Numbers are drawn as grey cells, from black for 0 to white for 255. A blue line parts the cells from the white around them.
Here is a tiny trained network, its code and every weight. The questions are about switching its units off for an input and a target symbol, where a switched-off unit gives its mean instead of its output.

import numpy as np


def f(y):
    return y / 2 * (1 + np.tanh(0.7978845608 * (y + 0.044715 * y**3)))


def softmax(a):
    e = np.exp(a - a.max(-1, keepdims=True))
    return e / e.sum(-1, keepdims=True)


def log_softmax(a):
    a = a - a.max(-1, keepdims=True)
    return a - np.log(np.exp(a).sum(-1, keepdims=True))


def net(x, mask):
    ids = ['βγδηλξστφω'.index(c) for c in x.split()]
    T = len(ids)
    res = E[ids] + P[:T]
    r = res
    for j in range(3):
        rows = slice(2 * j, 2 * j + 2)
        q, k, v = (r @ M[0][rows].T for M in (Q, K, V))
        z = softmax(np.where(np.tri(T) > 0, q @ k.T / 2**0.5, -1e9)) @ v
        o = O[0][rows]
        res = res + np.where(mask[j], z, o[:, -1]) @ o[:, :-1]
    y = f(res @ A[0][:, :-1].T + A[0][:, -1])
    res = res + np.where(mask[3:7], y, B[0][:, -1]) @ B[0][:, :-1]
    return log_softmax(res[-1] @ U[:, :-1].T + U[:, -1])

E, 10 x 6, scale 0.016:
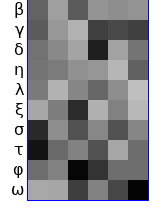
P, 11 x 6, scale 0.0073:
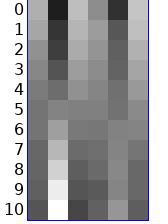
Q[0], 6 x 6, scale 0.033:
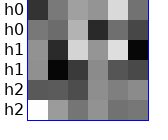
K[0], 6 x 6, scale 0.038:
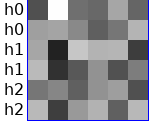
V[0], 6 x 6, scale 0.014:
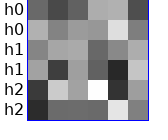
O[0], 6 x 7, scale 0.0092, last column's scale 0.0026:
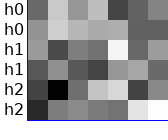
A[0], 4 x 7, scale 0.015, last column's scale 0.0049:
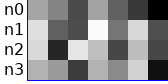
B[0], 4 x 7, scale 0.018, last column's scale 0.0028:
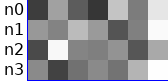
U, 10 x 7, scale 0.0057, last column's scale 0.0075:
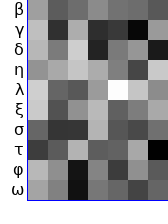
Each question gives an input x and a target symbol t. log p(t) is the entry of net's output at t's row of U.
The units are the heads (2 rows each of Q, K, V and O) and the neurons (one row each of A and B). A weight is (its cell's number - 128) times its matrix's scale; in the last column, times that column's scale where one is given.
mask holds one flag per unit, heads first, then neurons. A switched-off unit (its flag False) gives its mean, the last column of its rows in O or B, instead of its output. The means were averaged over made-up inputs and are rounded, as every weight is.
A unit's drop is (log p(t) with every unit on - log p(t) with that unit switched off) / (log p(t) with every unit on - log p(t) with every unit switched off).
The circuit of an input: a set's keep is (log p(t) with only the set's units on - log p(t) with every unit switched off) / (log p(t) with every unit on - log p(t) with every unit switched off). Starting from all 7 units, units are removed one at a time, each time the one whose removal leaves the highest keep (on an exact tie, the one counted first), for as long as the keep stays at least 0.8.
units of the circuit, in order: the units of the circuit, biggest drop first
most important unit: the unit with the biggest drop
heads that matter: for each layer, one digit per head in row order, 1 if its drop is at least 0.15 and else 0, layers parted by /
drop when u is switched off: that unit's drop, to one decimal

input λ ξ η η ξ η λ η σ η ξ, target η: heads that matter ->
111
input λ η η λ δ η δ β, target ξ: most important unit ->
h1
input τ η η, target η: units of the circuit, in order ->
(n2, h0)
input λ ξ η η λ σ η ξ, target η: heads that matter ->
101
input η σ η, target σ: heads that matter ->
111
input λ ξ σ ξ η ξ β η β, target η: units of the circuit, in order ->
(h1, h0)
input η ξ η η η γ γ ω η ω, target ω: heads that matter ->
001
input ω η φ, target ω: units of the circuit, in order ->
(h2, n0)
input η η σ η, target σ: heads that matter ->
101
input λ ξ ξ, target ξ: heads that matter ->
010
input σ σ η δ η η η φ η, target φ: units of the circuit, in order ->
(h2, h0)
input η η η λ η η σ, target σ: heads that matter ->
001
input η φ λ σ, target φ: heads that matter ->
011
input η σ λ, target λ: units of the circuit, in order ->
(h1)
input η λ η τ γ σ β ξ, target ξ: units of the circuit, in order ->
(n1, n3)
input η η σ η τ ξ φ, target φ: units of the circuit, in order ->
(h2, n3)
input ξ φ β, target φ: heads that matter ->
011
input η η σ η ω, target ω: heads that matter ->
000
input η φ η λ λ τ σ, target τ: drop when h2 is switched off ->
1.3
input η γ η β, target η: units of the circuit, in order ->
(h0)
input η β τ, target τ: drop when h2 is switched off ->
1.0
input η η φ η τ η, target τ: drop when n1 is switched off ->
0.0
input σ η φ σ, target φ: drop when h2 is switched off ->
0.6
